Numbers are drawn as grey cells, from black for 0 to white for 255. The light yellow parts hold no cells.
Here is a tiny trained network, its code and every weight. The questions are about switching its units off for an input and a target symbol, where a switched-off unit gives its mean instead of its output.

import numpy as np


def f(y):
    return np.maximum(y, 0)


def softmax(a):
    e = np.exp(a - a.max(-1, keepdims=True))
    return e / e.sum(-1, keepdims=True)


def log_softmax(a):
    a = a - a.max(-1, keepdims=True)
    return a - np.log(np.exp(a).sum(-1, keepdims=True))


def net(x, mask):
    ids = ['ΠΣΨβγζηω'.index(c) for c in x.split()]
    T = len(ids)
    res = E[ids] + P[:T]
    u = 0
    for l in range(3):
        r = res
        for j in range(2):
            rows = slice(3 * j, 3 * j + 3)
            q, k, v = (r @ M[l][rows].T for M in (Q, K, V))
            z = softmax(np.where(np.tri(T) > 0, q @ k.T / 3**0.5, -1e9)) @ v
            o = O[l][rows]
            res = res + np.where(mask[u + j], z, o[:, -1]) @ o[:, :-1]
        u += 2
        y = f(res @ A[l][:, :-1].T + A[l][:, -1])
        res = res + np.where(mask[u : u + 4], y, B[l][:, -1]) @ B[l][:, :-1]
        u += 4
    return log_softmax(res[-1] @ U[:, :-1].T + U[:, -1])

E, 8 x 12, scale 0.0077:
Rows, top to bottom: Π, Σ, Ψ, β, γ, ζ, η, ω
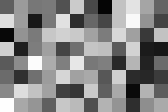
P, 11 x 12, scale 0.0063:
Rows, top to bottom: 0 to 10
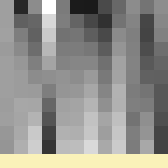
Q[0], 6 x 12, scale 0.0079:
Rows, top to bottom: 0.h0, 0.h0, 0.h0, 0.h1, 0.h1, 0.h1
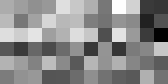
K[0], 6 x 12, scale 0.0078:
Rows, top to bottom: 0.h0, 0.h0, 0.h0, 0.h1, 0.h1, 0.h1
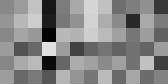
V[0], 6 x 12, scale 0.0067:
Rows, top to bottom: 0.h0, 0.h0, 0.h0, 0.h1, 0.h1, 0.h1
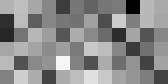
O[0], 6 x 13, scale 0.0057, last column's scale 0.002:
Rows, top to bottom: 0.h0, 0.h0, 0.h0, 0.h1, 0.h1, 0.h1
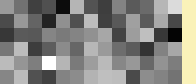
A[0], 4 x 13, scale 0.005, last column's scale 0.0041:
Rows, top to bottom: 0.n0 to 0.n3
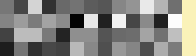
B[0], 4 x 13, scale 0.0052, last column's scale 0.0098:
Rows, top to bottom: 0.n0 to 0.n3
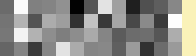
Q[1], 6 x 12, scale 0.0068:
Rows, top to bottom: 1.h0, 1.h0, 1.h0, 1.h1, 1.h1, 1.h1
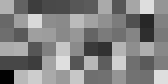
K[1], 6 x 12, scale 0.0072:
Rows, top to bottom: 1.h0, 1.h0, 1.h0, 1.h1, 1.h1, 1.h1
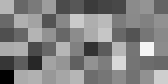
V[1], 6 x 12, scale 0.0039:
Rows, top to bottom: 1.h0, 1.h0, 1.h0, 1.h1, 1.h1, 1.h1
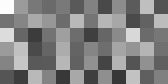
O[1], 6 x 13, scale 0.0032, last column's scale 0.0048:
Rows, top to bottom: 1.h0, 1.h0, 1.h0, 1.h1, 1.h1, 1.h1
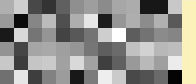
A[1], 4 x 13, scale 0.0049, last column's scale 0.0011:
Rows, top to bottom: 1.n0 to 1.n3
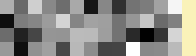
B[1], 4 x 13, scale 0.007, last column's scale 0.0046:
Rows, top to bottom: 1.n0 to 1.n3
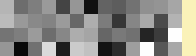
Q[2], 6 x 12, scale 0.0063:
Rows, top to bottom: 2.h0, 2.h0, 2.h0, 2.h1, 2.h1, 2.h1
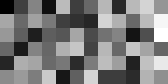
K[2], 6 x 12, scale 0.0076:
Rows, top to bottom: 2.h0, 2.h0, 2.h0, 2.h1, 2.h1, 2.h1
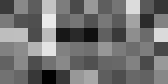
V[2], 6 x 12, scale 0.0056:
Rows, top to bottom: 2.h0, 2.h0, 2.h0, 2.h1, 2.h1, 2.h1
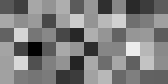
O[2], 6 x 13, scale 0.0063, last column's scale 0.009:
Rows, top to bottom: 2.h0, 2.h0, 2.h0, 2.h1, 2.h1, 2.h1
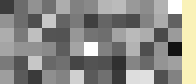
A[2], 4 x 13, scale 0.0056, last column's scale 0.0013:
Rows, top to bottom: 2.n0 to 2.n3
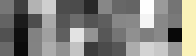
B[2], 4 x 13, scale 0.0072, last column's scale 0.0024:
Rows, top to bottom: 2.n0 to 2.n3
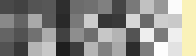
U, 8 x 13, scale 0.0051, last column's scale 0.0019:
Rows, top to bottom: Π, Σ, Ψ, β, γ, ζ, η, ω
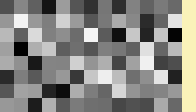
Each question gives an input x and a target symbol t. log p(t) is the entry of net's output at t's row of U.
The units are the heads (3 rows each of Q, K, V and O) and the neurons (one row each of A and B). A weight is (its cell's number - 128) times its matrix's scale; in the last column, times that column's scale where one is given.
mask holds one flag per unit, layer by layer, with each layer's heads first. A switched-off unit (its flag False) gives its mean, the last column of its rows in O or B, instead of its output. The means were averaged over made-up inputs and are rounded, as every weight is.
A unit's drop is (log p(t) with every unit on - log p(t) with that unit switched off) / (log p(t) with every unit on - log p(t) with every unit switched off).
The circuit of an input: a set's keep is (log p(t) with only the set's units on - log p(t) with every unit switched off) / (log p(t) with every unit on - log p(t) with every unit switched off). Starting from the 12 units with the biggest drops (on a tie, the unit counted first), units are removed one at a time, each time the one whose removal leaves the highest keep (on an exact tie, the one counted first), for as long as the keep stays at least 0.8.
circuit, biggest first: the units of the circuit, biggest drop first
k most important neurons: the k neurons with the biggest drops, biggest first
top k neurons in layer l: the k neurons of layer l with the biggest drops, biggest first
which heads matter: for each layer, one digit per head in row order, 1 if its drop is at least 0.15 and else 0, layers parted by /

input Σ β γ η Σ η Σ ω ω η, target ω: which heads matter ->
10 / 00 / 10
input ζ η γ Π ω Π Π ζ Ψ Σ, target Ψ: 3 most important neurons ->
0.n1, 1.n3, 0.n2
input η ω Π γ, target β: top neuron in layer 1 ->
1.n3
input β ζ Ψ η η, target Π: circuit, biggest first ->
2.h1, 0.h1, 0.h0
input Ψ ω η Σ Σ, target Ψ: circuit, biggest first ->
1.h1, 2.h1, 1.n3
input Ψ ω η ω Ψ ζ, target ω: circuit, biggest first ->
2.h0, 0.n1
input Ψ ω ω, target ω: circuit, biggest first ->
2.h0, 0.h0, 0.n1
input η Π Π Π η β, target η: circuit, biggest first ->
2.h0, 0.h0, 0.h1
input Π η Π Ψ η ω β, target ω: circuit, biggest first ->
2.h0, 0.h0
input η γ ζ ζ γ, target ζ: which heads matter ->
10 / 01 / 10
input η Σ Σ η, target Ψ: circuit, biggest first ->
2.h1, 0.n2
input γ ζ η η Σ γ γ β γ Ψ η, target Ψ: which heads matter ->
10 / 11 / 01
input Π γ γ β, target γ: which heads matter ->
10 / 01 / 01
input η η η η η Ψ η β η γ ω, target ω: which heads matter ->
11 / 00 / 10
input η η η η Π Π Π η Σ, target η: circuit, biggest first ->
0.h0, 0.h1
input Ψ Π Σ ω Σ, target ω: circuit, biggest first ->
2.h0, 0.h0
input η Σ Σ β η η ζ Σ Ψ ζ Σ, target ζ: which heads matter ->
00 / 00 / 10
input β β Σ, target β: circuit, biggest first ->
0.h1, 1.n3
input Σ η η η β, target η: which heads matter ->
11 / 01 / 10
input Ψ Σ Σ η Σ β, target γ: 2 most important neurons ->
1.n3, 1.n2
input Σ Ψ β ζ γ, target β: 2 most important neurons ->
1.n3, 1.n0
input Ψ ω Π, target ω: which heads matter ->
10 / 01 / 11
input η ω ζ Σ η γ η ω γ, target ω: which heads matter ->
10 / 01 / 10
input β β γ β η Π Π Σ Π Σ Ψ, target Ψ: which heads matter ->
10 / 01 / 01
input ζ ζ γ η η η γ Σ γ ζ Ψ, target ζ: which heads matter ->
00 / 11 / 10
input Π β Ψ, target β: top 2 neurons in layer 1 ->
1.n3, 1.n1
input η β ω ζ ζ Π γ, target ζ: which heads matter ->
10 / 11 / 11
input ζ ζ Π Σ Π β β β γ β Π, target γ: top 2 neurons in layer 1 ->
1.n1, 1.n2
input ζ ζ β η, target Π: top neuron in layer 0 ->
0.n2
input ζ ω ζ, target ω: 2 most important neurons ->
0.n1, 0.n2
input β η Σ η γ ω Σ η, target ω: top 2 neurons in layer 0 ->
0.n1, 0.n3
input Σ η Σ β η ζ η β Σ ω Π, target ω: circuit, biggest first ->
2.h0, 0.h0, 0.n1
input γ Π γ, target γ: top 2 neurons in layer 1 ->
1.n1, 1.n0
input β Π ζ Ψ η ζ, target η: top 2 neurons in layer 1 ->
1.n2, 1.n1
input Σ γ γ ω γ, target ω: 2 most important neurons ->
0.n1, 1.n0
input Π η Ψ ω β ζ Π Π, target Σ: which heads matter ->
01 / 00 / 00
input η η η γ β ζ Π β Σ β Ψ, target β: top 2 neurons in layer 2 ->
2.n3, 2.n2
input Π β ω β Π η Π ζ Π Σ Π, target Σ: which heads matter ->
00 / 00 / 00
